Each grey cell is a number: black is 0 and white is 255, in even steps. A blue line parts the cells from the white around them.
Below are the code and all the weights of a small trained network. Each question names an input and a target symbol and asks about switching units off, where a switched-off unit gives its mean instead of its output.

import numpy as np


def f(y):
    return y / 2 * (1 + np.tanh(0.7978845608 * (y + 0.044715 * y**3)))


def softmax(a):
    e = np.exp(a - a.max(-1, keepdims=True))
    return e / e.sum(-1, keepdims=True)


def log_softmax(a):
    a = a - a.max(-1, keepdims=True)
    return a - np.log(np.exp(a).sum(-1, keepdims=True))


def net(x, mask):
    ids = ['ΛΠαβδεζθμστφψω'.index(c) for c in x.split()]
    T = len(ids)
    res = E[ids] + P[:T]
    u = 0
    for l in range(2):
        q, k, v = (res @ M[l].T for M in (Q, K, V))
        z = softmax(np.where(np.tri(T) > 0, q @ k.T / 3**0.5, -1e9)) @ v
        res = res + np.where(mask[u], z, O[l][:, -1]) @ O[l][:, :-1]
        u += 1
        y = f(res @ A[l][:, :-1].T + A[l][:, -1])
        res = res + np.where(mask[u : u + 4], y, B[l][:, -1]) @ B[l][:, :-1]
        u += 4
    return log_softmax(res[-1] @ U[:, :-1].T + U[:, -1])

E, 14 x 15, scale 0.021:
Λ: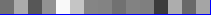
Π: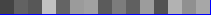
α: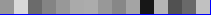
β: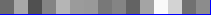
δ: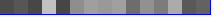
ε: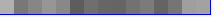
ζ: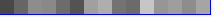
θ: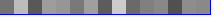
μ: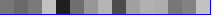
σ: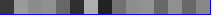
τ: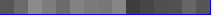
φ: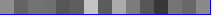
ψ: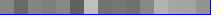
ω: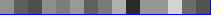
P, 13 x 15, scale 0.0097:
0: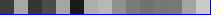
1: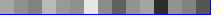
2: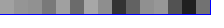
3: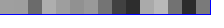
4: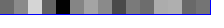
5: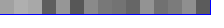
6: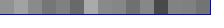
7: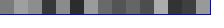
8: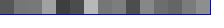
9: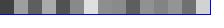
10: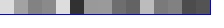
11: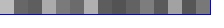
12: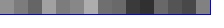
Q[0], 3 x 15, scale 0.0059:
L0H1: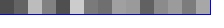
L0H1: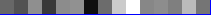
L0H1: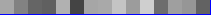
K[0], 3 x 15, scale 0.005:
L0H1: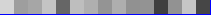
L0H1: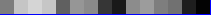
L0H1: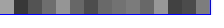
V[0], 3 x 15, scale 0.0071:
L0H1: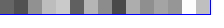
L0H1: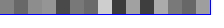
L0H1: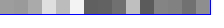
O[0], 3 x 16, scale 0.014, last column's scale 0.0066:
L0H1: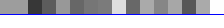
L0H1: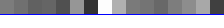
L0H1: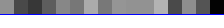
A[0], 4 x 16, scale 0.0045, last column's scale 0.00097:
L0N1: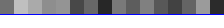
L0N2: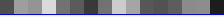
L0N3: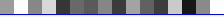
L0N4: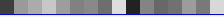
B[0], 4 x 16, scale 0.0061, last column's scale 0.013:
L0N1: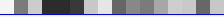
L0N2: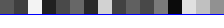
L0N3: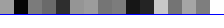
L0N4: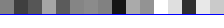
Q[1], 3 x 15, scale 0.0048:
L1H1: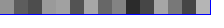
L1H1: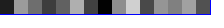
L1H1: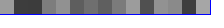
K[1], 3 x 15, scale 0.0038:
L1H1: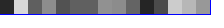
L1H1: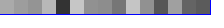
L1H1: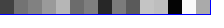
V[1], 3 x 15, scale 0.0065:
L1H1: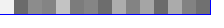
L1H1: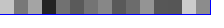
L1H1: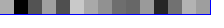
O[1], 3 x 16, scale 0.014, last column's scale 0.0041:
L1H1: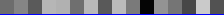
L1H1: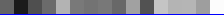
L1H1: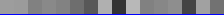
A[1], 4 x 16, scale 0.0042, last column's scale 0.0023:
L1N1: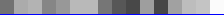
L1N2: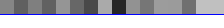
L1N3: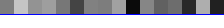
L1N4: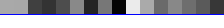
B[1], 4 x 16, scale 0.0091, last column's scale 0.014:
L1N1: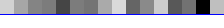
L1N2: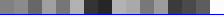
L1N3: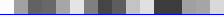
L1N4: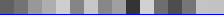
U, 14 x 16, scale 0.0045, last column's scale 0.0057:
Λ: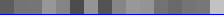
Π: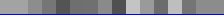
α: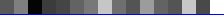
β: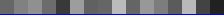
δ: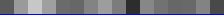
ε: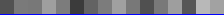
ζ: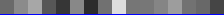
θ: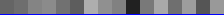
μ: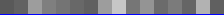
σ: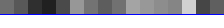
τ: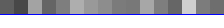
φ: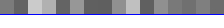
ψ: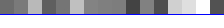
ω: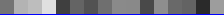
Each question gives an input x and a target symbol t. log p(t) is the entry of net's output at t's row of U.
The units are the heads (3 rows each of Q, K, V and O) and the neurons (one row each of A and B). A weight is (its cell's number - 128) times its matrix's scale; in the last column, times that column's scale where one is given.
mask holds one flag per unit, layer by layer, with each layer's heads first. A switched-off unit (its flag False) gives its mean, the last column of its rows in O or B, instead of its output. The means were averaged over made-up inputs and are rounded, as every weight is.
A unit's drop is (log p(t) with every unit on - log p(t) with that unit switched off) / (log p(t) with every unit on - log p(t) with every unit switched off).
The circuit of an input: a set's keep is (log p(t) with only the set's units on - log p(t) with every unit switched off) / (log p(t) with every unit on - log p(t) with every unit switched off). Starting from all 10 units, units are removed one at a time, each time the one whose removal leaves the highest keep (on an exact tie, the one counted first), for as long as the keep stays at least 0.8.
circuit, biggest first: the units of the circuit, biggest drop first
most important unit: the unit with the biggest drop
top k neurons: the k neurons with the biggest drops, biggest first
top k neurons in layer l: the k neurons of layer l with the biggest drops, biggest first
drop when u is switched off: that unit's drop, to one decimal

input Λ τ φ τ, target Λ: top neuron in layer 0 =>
(L0N3)
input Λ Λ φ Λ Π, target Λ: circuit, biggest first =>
(L0H1, L1H1, L0N3)
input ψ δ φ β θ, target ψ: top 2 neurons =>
(L1N2, L1N3)
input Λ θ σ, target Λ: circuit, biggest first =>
(L0H1, L1H1, L1N3)
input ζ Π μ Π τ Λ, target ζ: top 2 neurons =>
(L1N2, L1N1)
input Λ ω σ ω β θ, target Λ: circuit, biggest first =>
(L0H1, L1H1, L0N3)
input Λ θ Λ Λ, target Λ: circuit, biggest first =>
(L0H1, L1H1, L1N3)
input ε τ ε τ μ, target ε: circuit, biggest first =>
(L1H1, L1N3, L0H1)
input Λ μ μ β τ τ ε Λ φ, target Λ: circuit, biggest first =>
(L0H1, L1H1, L0N3)
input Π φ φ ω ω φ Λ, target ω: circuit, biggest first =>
(L0H1, L1N1, L1H1)
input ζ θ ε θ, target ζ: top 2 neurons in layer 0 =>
(L0N2, L0N3)
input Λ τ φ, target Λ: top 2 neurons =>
(L1N3, L0N3)
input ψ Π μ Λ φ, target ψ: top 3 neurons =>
(L1N2, L1N3, L1N1)
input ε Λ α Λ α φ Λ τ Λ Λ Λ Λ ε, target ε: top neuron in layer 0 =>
(L0N2)
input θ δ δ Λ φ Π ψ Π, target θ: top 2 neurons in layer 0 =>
(L0N1, L0N2)
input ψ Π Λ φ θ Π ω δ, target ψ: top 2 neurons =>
(L1N2, L1N3)
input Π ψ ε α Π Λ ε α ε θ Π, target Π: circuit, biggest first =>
(L1H1, L1N4)
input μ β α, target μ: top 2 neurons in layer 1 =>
(L1N4, L1N2)
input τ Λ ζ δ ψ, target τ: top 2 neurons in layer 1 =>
(L1N4, L1N1)
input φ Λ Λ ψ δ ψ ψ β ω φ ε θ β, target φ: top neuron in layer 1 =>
(L1N2)
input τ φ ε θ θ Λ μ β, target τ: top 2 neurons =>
(L1N4, L0N2)
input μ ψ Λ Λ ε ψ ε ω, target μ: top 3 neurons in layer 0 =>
(L0N2, L0N3, L0N1)
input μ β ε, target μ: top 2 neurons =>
(L1N4, L1N2)
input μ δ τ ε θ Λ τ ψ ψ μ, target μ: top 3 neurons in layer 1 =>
(L1N4, L1N2, L1N3)
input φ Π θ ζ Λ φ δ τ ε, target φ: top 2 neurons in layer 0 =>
(L0N3, L0N1)
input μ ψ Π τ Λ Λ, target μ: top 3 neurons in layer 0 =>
(L0N2, L0N3, L0N1)
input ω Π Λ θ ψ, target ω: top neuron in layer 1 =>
(L1N3)
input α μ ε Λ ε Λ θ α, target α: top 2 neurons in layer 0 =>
(L0N1, L0N4)
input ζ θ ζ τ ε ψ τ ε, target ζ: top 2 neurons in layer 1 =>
(L1N2, L1N3)
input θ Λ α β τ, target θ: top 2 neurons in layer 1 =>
(L1N2, L1N3)
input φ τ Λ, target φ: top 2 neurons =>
(L1N2, L0N3)
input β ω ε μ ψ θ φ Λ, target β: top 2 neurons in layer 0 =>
(L0N1, L0N3)
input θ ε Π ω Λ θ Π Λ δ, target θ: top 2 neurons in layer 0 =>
(L0N2, L0N1)
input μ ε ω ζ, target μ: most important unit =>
L0H1
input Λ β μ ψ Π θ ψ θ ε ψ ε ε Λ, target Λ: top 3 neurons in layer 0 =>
(L0N3, L0N2, L0N1)
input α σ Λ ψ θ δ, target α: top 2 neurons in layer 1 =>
(L1N2, L1N4)
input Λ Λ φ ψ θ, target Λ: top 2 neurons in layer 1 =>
(L1N3, L1N1)
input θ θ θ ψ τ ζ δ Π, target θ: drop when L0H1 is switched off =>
0.5
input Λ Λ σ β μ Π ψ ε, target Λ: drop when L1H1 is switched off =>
0.8
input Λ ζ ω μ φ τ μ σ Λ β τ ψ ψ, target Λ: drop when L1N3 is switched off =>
0.2
